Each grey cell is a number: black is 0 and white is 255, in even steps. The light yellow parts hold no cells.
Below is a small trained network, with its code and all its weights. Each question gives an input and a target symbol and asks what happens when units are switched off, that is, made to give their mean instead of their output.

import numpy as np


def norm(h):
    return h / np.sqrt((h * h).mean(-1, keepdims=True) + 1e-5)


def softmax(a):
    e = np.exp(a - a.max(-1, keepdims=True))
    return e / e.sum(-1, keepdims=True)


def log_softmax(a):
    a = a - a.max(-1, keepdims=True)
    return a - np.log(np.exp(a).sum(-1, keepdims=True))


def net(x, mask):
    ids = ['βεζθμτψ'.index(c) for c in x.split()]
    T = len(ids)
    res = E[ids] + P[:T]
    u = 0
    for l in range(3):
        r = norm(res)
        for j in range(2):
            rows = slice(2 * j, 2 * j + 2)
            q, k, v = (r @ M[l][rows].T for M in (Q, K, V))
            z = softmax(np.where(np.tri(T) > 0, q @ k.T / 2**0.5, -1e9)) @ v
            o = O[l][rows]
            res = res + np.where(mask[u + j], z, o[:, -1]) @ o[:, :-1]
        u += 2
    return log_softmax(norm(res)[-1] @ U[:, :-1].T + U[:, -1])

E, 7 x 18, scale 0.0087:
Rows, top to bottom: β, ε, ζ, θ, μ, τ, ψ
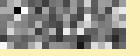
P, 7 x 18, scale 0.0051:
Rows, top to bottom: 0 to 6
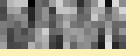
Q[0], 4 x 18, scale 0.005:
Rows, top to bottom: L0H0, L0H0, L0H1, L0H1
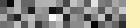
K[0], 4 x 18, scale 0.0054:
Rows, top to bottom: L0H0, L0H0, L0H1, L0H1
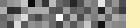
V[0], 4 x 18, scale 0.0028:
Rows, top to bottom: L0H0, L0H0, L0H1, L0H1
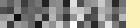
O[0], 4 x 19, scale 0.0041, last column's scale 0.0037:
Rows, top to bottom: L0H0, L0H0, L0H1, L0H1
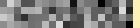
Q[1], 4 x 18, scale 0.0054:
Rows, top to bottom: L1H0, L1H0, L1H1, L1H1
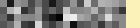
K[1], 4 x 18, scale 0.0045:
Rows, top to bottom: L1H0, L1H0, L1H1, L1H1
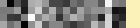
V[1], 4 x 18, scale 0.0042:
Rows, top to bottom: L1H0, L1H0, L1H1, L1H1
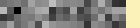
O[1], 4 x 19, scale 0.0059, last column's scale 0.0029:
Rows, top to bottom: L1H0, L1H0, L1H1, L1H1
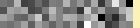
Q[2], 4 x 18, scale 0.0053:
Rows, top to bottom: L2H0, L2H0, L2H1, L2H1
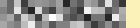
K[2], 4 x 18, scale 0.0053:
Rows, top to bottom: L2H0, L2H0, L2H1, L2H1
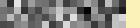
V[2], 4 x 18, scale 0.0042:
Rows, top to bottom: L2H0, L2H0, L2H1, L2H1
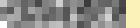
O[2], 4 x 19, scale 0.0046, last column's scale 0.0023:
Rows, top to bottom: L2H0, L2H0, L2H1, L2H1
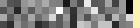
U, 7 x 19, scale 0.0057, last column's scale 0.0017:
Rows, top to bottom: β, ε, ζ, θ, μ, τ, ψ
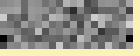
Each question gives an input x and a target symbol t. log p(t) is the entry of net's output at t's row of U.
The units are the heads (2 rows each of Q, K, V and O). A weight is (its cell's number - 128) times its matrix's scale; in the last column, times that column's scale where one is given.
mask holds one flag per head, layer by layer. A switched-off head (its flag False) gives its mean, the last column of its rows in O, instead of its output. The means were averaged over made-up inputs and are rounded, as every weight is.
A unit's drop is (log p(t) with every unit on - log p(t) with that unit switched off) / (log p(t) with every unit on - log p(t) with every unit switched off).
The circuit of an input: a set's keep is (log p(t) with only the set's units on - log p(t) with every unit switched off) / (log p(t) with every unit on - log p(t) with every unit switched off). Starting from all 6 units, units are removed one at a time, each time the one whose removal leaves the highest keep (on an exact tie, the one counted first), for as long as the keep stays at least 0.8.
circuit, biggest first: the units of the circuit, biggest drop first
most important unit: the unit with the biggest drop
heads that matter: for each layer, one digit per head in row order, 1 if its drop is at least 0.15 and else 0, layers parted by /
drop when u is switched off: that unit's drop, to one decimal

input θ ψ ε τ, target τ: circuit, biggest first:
(L1H0; L2H1)
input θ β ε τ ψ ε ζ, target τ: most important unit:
L1H0
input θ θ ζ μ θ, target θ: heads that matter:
00 / 00 / 00
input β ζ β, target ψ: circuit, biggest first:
(L0H1; L2H0; L1H0)
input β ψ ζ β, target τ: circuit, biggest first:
(L2H1; L1H0)
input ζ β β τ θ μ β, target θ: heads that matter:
00 / 01 / 01
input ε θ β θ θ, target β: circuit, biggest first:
(L1H1; L2H0)
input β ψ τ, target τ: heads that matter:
00 / 00 / 01
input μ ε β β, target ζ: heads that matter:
01 / 10 / 11
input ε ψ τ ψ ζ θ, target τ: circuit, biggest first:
(L1H1; L2H1; L1H0)
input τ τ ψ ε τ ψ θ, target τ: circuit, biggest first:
(L1H0; L2H1)
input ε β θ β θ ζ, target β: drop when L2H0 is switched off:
0.1
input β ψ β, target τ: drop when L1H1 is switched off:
0.0
